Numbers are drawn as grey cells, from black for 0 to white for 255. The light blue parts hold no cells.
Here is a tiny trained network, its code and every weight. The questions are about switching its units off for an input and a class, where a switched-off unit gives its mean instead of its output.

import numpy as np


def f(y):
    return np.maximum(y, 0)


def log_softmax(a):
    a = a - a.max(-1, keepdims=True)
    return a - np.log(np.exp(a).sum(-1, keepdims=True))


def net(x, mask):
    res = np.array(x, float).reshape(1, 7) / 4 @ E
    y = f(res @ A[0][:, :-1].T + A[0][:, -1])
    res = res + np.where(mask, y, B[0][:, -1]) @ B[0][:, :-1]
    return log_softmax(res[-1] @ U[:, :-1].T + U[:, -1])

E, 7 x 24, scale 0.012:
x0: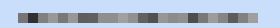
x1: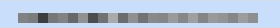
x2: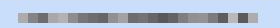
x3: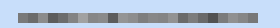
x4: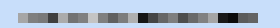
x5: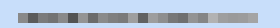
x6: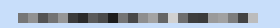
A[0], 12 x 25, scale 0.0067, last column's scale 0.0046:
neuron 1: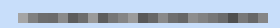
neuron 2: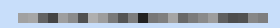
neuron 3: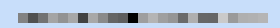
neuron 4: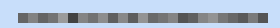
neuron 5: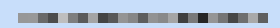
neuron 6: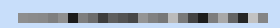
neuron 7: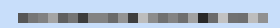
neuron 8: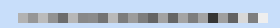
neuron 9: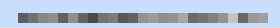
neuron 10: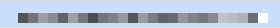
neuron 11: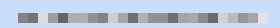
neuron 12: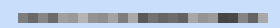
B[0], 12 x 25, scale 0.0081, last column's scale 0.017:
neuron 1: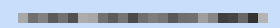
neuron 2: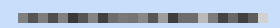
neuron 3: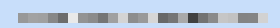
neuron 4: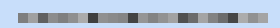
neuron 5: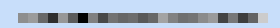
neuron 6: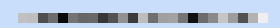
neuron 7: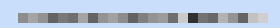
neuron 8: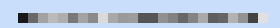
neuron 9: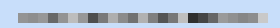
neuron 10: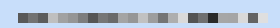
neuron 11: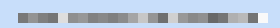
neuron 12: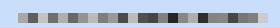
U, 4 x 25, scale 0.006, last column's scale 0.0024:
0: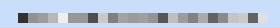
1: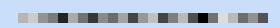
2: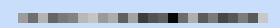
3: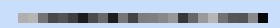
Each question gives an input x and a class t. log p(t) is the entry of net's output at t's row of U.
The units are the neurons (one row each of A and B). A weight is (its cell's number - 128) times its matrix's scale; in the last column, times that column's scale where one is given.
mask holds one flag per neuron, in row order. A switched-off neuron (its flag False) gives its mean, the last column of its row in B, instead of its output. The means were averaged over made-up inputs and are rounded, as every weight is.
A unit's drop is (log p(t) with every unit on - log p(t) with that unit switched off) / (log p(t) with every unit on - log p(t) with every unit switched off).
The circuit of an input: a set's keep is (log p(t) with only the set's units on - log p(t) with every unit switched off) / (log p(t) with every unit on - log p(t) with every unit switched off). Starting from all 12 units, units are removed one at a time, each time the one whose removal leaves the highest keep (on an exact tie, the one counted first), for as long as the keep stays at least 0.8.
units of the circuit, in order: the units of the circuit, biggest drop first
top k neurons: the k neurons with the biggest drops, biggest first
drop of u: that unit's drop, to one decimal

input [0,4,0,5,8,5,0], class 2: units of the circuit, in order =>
(neuron 12)
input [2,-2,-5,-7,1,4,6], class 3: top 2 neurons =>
(neuron 5; neuron 10)
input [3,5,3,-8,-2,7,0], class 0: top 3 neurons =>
(neuron 6; neuron 7; neuron 5)
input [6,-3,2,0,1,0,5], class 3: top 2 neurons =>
(neuron 5; neuron 10)
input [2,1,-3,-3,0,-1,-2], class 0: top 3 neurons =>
(neuron 2; neuron 1; neuron 5)
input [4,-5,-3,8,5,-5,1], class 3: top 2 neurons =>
(neuron 5; neuron 8)
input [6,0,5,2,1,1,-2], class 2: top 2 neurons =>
(neuron 10; neuron 11)
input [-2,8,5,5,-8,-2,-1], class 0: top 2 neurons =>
(neuron 11; neuron 6)
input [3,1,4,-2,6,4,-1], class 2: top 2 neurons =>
(neuron 12; neuron 6)
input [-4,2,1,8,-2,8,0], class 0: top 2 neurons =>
(neuron 6; neuron 7)
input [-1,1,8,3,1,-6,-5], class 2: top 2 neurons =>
(neuron 10; neuron 12)
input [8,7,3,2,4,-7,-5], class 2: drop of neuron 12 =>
0.0
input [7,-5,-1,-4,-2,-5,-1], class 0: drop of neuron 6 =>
0.1
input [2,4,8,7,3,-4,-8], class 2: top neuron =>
(neuron 12)
